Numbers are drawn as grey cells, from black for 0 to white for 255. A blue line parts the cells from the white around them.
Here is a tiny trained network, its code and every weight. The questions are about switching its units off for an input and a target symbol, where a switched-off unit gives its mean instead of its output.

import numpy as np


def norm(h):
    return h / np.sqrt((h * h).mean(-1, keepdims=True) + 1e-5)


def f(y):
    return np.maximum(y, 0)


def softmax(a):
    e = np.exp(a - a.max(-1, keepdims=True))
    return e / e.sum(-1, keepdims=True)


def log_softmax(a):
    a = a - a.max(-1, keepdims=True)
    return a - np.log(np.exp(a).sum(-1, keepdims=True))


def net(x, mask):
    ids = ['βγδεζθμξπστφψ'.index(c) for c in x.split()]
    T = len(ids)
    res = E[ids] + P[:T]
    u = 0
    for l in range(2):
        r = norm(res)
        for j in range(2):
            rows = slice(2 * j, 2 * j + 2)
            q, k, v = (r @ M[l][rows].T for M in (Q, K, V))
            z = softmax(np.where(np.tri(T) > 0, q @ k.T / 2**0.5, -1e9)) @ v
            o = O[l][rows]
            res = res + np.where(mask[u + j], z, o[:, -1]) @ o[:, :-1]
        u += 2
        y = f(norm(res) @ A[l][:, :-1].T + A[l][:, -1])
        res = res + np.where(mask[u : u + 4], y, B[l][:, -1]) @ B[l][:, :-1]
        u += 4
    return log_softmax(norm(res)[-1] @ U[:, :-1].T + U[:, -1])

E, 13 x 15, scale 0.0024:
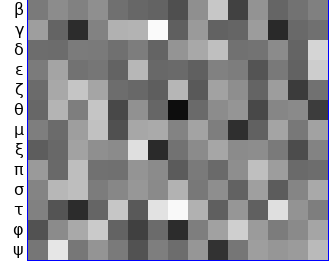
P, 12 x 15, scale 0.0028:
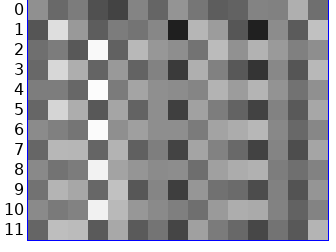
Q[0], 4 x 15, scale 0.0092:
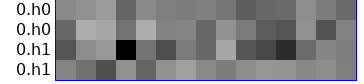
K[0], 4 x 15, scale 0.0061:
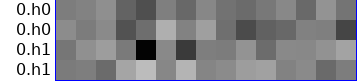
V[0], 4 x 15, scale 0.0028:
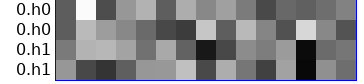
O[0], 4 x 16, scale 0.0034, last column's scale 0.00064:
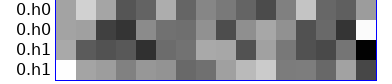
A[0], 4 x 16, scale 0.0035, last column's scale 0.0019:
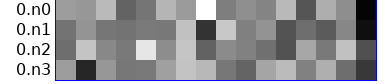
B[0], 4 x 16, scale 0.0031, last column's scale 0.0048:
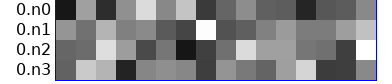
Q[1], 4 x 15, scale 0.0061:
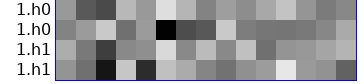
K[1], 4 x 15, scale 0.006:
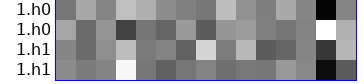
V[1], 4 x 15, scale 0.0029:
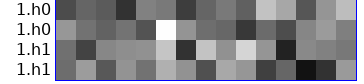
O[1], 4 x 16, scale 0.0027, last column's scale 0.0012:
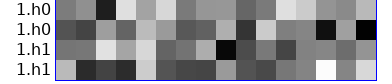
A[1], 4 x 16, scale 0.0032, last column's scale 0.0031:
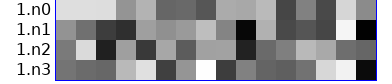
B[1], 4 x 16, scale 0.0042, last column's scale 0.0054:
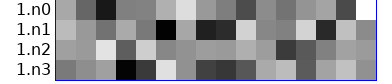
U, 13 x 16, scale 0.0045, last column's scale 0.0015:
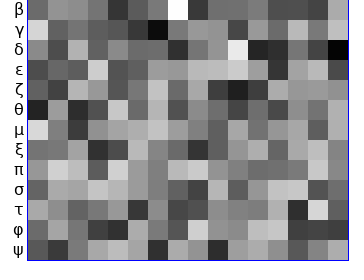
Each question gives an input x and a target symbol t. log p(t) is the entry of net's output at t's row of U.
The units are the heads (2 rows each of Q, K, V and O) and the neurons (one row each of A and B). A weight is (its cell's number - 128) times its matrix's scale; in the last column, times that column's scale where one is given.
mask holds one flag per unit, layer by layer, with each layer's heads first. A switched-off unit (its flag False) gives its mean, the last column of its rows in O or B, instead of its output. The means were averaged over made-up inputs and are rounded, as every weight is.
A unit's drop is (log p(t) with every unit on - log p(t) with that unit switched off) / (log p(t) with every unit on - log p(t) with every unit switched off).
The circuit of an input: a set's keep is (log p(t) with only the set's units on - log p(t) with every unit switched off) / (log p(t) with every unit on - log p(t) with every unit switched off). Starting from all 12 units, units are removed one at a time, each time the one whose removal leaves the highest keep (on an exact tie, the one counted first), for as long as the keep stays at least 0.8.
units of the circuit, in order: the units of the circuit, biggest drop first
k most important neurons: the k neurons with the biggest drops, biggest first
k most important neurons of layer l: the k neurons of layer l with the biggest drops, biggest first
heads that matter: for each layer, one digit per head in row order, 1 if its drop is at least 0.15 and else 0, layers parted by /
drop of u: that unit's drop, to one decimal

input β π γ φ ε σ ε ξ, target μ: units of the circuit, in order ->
(0.h1 1.n0)
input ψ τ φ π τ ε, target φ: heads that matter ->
00 / 01
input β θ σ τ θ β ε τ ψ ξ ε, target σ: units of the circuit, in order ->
(0.h1)
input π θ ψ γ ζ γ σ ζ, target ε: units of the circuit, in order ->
(0.h0 1.h1 0.n3)
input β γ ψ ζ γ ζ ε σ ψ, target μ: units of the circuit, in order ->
(0.h1 1.n0)
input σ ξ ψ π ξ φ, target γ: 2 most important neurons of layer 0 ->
(0.n0 0.n1)
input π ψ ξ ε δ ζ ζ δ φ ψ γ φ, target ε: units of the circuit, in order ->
(1.h1 0.h0 0.n3 0.n2)
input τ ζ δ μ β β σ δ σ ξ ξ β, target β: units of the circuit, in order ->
(0.h1 1.h1)
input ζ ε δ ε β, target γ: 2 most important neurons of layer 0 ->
(0.n2 0.n1)
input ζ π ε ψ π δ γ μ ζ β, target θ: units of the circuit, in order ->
(0.h1 0.h0 0.n2)
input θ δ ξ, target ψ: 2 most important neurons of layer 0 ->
(0.n2 0.n1)
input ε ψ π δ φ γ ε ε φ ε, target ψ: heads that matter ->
00 / 10
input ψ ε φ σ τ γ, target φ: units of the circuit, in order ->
(1.h1 0.n2)
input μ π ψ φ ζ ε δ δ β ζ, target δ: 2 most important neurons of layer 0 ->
(0.n2 0.n1)
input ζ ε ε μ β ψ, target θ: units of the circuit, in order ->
(0.h1 0.h0)
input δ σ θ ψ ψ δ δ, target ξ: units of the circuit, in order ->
(0.n2 1.n3)
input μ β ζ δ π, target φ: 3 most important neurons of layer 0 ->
(0.n3 0.n2 0.n1)
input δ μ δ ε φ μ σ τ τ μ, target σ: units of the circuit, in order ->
(0.h1 1.h0 0.h0)
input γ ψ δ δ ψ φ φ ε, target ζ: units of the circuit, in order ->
(0.h0)
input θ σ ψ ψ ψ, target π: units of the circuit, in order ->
(1.n2 0.h1 0.n2)
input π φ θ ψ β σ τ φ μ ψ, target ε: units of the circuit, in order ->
(0.h0 1.h1 0.n3)
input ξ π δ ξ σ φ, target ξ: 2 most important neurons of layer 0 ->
(0.n1 0.n2)
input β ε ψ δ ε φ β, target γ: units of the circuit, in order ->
(0.h1 1.h1 1.n0 0.n2)
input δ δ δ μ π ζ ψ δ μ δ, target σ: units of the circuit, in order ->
(0.h1 1.h0)
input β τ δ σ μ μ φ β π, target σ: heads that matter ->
01 / 00
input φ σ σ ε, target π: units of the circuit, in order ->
(1.n2 0.h1 1.h0 0.h0)
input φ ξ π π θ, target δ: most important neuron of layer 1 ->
(1.n2)
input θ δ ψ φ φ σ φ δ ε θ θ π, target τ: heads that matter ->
01 / 00
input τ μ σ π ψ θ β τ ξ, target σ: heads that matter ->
01 / 00
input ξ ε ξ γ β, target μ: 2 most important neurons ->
(1.n0 0.n2)
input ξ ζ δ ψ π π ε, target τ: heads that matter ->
01 / 10
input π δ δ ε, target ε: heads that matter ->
10 / 01
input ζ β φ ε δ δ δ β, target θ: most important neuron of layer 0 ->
(0.n2)
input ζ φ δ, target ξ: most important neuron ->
(1.n3)
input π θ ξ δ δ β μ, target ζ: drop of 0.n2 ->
0.7
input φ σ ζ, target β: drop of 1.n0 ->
0.2
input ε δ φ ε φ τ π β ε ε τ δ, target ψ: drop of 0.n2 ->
0.2
